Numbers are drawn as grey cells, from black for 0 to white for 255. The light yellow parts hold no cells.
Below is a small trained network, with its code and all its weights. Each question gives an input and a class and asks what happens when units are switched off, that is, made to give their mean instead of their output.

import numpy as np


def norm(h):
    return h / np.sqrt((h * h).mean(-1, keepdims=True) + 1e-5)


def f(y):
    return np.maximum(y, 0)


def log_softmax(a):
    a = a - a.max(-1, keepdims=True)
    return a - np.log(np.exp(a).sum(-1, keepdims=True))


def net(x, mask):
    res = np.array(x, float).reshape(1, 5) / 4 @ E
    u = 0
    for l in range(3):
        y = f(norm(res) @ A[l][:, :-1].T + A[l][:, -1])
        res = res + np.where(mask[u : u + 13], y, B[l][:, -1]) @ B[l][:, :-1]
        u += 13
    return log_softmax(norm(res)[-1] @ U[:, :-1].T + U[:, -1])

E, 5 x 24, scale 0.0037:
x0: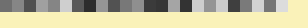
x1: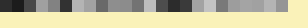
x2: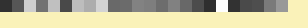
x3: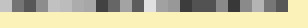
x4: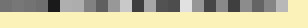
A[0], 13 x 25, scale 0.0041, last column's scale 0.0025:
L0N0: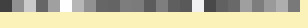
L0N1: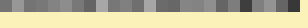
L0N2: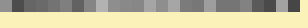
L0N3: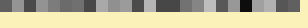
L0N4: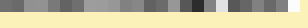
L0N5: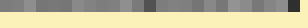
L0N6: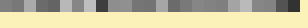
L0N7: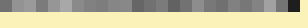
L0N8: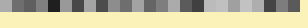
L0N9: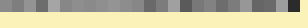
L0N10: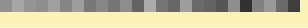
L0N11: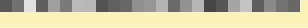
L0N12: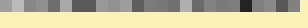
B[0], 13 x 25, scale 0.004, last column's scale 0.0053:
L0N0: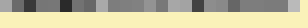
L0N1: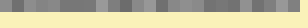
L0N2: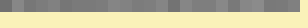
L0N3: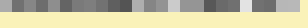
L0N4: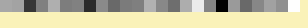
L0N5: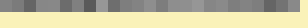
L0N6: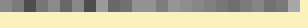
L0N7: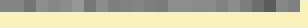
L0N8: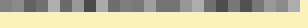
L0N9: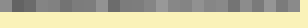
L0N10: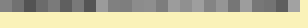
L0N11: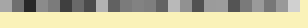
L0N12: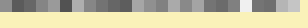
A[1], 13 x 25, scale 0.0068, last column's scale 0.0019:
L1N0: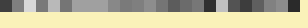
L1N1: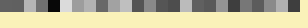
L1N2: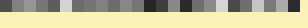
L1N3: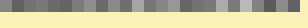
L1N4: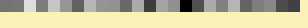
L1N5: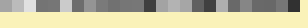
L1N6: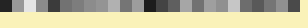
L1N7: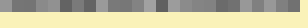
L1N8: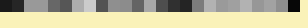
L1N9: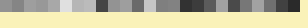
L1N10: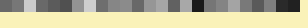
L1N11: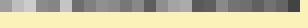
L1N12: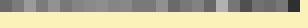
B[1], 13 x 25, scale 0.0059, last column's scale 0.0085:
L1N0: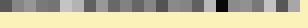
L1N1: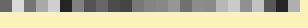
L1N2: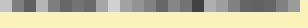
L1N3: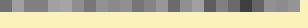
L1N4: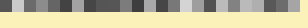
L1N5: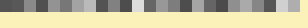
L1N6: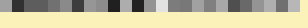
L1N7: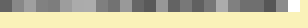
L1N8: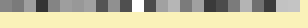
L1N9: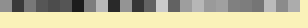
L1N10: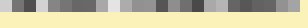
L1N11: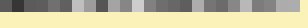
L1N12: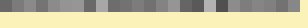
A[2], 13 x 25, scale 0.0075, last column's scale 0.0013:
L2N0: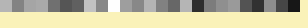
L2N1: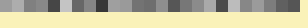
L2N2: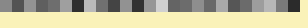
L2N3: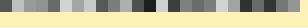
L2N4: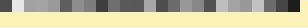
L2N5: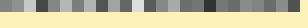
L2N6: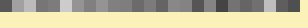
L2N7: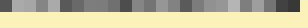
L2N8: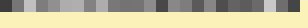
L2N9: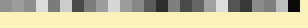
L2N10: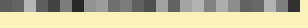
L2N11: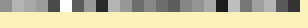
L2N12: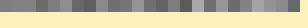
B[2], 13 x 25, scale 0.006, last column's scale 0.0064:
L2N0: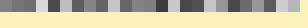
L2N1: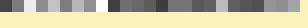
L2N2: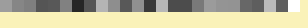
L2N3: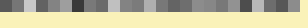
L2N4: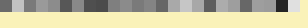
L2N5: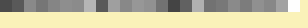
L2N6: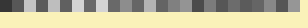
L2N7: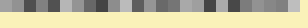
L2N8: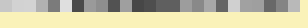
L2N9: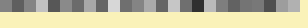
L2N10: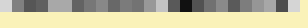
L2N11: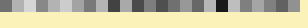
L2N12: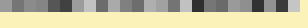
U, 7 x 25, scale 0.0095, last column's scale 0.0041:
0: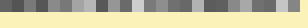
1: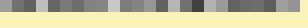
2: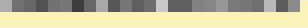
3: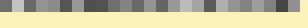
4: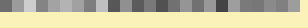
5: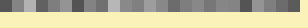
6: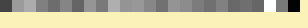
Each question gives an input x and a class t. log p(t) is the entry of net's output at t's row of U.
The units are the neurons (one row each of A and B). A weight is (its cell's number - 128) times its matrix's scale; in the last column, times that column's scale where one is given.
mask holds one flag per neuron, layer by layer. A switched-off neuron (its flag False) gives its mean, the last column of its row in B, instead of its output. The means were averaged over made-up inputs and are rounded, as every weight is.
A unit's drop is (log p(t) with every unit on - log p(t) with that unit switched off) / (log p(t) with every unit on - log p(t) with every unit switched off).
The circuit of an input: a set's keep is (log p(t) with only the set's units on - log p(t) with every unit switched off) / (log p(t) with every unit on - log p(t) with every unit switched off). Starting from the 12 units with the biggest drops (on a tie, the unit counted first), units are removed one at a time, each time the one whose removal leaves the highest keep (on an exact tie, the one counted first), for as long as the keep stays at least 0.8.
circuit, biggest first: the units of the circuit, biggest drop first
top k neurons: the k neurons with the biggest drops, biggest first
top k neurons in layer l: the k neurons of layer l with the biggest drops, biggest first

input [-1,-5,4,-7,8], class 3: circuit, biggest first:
L1N1
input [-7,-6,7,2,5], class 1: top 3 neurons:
L1N10, L1N8, L2N0
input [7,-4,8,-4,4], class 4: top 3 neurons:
L1N0, L2N8, L0N11
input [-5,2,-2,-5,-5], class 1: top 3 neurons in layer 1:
L1N10, L1N9, L1N1
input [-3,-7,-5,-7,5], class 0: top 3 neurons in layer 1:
L1N5, L1N11, L1N9
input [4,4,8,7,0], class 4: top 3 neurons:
L1N0, L1N6, L2N8
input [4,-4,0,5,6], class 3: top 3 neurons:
L1N1, L1N6, L2N4
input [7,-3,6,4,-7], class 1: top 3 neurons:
L1N2, L2N9, L1N1
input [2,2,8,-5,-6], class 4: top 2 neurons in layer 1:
L1N0, L1N1
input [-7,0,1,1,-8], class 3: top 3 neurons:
L1N4, L2N4, L0N0
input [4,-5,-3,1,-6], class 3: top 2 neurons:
L1N4, L1N8
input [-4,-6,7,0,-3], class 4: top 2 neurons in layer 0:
L0N3, L0N4
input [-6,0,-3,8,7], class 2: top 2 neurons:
L1N9, L2N2
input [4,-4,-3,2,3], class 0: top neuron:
L1N6
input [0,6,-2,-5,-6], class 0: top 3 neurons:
L1N8, L1N1, L2N5
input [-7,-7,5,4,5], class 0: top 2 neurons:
L1N5, L1N11
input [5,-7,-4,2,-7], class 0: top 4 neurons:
L1N5, L1N11, L1N1, L2N5
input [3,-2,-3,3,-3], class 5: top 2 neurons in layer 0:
L0N4, L0N8
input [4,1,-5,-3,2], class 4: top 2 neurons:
L1N6, L1N9
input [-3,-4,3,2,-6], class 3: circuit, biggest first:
L1N4
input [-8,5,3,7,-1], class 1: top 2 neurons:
L1N10, L2N0
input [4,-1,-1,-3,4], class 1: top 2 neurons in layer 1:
L1N2, L1N4
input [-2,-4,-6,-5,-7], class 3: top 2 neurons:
L1N4, L0N4
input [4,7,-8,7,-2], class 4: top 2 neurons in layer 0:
L0N8, L0N12
